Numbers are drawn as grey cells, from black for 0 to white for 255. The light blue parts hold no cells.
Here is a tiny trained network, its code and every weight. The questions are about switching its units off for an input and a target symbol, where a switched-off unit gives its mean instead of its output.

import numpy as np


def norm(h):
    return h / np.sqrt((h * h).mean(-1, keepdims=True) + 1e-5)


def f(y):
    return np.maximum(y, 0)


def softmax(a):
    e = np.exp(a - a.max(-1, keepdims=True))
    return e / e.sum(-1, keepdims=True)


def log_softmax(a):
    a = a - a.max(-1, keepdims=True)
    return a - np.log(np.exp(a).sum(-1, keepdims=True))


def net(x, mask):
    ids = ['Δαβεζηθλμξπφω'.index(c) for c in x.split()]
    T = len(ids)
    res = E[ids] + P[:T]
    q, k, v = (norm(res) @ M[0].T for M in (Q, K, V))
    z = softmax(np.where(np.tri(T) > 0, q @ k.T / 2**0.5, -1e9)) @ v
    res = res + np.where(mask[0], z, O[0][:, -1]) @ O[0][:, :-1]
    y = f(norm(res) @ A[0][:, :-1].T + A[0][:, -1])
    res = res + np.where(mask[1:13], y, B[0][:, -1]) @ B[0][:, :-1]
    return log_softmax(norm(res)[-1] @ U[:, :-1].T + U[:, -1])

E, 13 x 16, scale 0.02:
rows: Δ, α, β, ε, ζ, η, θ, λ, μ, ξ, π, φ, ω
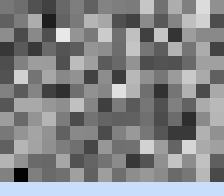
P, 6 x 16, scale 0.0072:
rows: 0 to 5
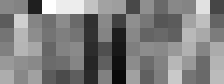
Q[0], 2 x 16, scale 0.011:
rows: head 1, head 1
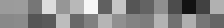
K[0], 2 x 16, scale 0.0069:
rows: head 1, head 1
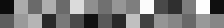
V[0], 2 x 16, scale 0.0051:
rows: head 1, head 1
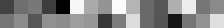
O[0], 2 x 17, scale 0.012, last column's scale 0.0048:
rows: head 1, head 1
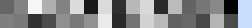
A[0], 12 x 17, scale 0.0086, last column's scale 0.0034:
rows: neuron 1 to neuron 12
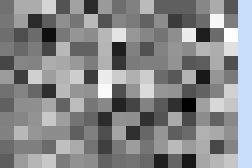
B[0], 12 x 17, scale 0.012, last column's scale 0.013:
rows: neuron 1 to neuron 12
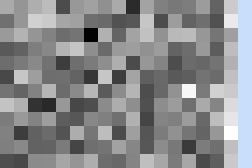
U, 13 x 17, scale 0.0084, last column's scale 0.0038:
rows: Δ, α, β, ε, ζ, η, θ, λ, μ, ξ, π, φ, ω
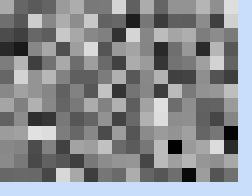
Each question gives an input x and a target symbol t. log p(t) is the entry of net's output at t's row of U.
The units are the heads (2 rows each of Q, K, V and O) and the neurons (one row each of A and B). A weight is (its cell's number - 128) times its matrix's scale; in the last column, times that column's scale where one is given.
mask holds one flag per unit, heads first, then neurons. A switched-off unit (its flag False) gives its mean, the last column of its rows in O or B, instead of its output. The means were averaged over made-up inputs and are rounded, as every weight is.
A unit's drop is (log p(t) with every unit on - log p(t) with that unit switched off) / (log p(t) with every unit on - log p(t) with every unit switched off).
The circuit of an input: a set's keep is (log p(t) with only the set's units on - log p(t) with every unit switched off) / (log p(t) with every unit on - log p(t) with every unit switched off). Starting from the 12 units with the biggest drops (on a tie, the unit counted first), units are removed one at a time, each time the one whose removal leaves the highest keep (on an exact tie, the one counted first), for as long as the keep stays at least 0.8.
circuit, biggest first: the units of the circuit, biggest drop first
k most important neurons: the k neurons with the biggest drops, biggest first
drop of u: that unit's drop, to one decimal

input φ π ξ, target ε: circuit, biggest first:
head 1; neuron 8; neuron 10
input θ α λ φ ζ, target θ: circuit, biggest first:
head 1
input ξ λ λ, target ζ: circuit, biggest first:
head 1; neuron 8; neuron 7; neuron 2
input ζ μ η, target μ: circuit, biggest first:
head 1; neuron 2
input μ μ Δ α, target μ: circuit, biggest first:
head 1; neuron 3; neuron 2
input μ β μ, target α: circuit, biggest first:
head 1; neuron 2; neuron 9
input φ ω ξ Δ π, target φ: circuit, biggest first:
head 1; neuron 2
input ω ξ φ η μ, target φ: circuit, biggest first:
neuron 8; head 1; neuron 2
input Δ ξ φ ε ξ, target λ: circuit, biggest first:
head 1; neuron 1; neuron 12; neuron 8
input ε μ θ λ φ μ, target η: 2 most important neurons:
neuron 1; neuron 8
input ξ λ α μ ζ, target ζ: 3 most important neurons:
neuron 8; neuron 7; neuron 2
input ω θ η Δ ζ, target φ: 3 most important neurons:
neuron 8; neuron 2; neuron 9
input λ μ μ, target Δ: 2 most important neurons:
neuron 8; neuron 7
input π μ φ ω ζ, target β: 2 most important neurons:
neuron 12; neuron 8
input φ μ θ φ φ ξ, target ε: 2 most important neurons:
neuron 8; neuron 12
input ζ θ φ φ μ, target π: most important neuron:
neuron 7
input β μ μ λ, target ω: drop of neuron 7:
0.1
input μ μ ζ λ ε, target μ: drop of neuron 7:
0.1
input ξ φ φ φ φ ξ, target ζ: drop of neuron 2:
0.4
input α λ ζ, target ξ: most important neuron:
neuron 1
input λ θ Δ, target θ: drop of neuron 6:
0.2
